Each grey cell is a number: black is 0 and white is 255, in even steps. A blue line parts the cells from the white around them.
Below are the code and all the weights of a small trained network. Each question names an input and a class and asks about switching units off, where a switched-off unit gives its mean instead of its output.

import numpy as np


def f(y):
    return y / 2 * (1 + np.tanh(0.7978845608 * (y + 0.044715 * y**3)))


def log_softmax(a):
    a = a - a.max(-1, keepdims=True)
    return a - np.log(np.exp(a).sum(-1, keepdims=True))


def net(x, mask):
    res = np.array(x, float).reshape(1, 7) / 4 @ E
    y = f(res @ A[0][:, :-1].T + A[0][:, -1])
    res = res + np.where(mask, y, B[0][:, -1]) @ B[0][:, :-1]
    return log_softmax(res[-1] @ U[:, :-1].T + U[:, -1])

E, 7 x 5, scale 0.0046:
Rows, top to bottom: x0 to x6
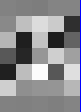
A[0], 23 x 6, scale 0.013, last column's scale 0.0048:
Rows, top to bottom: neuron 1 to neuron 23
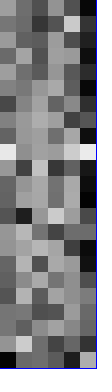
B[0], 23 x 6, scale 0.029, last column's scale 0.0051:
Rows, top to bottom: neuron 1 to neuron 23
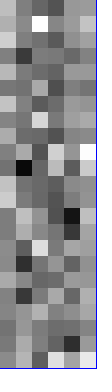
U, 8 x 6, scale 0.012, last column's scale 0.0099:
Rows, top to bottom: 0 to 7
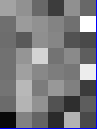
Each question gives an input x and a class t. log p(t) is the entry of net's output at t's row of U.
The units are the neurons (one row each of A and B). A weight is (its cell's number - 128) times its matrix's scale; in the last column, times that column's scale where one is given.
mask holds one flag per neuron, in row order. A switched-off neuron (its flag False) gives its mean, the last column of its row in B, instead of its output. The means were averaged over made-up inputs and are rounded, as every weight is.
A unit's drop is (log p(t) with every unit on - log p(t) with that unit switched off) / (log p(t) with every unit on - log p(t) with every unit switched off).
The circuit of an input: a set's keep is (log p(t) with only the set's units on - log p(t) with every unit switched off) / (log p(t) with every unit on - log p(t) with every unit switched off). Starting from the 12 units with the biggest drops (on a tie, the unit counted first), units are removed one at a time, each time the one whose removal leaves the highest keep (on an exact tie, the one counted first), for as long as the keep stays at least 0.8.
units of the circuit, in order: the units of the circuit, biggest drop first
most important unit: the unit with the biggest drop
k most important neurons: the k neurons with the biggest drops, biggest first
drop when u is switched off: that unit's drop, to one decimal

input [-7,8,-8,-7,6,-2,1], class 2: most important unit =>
neuron 19
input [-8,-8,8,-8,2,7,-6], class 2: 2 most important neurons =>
neuron 11; neuron 23
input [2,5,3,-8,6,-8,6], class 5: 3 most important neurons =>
neuron 23; neuron 14; neuron 7
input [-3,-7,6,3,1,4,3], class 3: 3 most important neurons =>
neuron 2; neuron 20; neuron 23
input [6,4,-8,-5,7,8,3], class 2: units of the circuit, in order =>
neuron 19; neuron 17
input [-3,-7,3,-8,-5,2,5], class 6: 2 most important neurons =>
neuron 15; neuron 22
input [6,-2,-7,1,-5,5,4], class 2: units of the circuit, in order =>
neuron 17; neuron 19
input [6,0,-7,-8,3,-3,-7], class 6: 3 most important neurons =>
neuron 22; neuron 15; neuron 11
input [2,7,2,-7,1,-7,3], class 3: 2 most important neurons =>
neuron 8; neuron 16
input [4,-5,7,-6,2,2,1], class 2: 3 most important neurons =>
neuron 11; neuron 23; neuron 14
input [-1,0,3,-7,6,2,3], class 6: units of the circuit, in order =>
neuron 15; neuron 22
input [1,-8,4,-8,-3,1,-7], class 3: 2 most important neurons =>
neuron 2; neuron 20
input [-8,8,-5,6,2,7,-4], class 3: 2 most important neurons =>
neuron 16; neuron 8
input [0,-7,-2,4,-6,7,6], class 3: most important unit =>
neuron 2
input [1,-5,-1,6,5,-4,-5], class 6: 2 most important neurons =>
neuron 14; neuron 10
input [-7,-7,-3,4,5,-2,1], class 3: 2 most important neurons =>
neuron 2; neuron 10
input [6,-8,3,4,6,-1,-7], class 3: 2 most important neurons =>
neuron 2; neuron 20
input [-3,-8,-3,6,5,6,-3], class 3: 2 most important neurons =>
neuron 2; neuron 23
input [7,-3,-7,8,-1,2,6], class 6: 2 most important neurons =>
neuron 14; neuron 11
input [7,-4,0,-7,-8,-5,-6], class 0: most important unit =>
neuron 1
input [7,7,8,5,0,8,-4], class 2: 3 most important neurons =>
neuron 11; neuron 23; neuron 2
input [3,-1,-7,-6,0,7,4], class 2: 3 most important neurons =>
neuron 17; neuron 19; neuron 23
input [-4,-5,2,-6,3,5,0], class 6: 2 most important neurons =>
neuron 23; neuron 15
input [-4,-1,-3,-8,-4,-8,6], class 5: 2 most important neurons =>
neuron 23; neuron 14
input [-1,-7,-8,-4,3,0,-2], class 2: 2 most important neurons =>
neuron 19; neuron 17
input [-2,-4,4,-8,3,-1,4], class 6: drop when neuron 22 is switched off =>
0.3
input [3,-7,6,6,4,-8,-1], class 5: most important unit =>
neuron 23
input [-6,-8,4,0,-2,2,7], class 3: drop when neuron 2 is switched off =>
0.5
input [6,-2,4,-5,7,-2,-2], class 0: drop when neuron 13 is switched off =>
0.1
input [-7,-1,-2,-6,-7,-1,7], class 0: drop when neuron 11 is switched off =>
0.0
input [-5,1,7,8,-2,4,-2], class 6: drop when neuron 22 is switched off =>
-0.1
